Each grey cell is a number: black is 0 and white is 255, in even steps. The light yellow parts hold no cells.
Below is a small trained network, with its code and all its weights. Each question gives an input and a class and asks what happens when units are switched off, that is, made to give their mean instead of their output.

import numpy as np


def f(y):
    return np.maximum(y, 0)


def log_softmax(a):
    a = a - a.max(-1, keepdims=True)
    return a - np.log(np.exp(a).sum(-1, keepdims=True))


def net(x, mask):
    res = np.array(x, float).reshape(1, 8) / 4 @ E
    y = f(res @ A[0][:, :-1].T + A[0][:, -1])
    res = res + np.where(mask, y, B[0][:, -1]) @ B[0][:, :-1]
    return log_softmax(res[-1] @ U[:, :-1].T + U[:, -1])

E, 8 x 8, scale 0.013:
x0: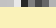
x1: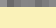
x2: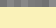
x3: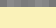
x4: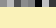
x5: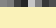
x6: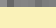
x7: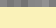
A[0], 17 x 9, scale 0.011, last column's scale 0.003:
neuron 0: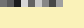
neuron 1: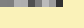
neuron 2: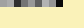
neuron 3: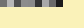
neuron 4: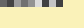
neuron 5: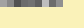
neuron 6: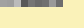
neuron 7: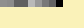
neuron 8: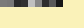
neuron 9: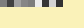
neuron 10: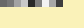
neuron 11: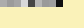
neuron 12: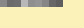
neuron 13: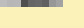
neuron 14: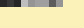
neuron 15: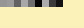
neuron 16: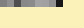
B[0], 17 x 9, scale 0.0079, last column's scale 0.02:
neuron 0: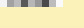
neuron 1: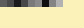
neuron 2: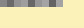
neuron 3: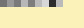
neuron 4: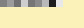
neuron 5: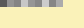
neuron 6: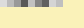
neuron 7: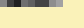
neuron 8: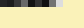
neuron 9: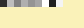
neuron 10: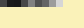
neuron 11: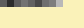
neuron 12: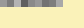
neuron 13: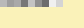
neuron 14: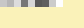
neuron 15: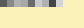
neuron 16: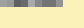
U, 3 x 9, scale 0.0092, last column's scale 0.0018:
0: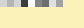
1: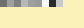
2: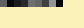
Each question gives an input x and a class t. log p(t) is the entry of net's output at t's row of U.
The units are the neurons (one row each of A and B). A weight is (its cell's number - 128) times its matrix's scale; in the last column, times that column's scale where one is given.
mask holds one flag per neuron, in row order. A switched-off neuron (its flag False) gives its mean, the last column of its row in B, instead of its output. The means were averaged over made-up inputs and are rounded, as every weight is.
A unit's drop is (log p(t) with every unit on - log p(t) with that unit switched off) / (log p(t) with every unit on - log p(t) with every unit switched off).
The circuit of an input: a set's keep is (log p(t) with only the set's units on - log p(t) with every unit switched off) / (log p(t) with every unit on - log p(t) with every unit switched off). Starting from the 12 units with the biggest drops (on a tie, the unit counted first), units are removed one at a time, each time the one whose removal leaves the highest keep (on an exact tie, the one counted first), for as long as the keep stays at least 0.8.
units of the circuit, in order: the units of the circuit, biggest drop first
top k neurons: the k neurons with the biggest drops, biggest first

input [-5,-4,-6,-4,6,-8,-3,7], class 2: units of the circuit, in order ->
neuron 10
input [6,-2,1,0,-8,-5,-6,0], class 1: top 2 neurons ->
neuron 9; neuron 4
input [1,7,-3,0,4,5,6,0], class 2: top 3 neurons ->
neuron 9; neuron 8; neuron 4
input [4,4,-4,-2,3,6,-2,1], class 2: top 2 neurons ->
neuron 8; neuron 14
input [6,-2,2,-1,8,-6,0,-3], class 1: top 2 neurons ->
neuron 15; neuron 3
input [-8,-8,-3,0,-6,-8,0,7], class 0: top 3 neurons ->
neuron 14; neuron 0; neuron 8
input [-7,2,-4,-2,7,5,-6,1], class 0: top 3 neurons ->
neuron 14; neuron 0; neuron 9
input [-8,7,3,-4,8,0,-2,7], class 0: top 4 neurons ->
neuron 14; neuron 0; neuron 9; neuron 4
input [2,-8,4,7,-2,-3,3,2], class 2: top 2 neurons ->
neuron 14; neuron 0
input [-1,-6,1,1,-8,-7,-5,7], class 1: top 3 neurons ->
neuron 9; neuron 4; neuron 8
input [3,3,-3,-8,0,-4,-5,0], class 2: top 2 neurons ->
neuron 14; neuron 0
